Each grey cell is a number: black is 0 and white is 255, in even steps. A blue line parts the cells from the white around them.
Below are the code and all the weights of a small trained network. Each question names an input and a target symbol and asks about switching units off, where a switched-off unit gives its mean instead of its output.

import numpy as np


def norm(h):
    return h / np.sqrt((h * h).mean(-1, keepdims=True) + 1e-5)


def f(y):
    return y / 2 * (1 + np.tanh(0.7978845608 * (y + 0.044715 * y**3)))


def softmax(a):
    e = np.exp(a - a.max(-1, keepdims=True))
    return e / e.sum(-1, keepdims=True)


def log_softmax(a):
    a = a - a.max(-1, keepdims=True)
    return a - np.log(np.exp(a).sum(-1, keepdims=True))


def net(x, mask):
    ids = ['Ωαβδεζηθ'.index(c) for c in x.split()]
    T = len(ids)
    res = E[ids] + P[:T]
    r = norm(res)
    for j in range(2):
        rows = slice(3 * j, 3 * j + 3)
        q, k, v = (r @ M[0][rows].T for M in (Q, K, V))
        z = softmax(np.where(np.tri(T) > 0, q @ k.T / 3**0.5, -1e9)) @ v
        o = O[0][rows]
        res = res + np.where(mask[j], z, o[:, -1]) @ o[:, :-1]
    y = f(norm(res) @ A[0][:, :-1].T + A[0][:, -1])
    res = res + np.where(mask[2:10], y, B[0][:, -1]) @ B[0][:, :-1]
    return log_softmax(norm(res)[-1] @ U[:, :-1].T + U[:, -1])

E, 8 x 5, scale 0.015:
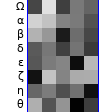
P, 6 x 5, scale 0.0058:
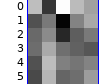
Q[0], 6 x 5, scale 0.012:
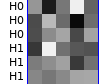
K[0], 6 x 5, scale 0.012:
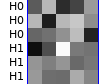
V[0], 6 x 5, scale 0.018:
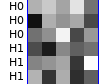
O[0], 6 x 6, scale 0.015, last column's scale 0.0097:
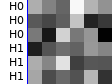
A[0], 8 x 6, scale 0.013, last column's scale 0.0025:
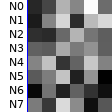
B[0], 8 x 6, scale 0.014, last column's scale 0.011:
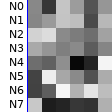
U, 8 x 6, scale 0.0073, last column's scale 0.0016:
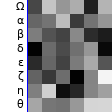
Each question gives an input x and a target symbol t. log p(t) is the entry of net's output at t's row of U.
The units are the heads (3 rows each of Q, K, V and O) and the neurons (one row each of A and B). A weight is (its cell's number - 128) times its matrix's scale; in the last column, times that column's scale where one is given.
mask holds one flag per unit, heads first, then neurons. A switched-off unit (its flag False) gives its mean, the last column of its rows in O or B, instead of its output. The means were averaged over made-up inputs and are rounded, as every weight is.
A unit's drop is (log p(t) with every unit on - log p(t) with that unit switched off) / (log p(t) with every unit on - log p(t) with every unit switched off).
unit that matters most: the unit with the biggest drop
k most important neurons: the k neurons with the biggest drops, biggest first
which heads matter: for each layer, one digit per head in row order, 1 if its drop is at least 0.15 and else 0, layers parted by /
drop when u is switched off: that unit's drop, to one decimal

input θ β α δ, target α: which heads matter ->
11
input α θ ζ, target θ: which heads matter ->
10
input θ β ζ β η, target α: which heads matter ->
11
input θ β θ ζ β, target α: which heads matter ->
10
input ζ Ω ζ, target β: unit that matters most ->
H0
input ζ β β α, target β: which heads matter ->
10
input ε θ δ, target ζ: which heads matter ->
11
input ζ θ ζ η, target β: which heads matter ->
10
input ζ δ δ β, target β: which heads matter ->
10
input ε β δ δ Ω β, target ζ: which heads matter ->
11
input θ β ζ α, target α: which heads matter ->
11
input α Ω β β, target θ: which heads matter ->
10
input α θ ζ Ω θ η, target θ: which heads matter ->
10
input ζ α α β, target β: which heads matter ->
11
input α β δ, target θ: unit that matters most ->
H0
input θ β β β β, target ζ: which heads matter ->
01
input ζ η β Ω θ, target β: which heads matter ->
10
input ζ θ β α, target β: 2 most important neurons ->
N7, N4
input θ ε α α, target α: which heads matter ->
11
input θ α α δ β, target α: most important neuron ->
N1
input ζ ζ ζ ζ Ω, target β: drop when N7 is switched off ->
0.4
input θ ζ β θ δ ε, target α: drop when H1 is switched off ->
0.2
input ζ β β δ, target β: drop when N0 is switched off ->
0.0
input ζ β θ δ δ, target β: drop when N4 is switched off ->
0.1
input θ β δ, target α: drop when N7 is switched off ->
0.1
